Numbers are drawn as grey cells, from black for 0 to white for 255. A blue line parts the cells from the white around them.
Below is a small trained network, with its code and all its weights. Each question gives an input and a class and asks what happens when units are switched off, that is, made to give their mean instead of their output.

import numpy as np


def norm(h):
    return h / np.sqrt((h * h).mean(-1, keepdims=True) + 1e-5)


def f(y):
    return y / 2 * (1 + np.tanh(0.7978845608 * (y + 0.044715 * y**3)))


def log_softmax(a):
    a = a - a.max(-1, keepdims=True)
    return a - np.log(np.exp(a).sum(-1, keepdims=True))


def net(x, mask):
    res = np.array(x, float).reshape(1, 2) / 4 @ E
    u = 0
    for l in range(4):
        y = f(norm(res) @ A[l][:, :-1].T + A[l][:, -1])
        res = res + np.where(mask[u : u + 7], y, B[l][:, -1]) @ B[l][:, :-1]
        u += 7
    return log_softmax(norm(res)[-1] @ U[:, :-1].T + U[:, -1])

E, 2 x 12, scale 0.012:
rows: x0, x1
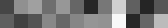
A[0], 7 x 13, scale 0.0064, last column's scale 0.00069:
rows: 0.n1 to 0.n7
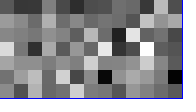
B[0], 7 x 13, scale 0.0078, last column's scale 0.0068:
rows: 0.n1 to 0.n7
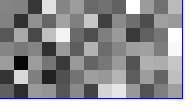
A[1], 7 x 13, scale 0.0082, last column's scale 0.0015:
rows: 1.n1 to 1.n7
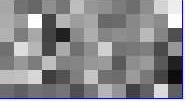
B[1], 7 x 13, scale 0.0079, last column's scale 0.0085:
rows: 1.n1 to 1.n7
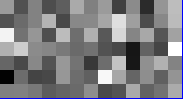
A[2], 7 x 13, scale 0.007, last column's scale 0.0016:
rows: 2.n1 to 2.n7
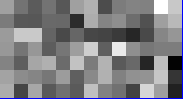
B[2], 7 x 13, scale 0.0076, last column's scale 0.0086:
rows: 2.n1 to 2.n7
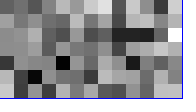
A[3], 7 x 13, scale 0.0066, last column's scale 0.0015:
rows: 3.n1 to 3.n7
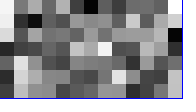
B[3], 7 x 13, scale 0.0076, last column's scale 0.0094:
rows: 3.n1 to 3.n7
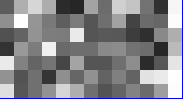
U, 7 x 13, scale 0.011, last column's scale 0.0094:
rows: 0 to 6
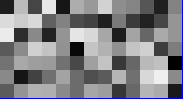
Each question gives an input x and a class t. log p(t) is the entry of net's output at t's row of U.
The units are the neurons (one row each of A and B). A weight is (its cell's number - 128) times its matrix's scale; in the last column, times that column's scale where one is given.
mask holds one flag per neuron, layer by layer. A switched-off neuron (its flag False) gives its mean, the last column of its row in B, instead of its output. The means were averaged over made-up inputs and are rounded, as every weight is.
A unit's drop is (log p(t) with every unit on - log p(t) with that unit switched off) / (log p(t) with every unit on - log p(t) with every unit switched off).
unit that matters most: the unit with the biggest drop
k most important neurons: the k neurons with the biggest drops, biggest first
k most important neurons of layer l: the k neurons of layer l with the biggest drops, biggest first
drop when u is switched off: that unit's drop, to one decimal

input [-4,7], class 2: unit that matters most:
0.n3
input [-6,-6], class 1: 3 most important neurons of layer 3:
(3.n2 3.n6 3.n7)
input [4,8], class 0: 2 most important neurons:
(0.n3 1.n4)
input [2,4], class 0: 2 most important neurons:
(0.n3 1.n4)
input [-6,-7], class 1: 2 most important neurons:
(0.n5 0.n3)
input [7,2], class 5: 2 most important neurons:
(1.n4 0.n1)
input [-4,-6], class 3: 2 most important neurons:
(0.n5 2.n3)
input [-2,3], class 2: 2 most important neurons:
(0.n3 1.n3)
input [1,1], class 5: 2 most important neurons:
(0.n5 1.n4)
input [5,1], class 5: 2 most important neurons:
(0.n1 1.n4)
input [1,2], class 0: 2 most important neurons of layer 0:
(0.n3 0.n6)
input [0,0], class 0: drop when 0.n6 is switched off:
1.0
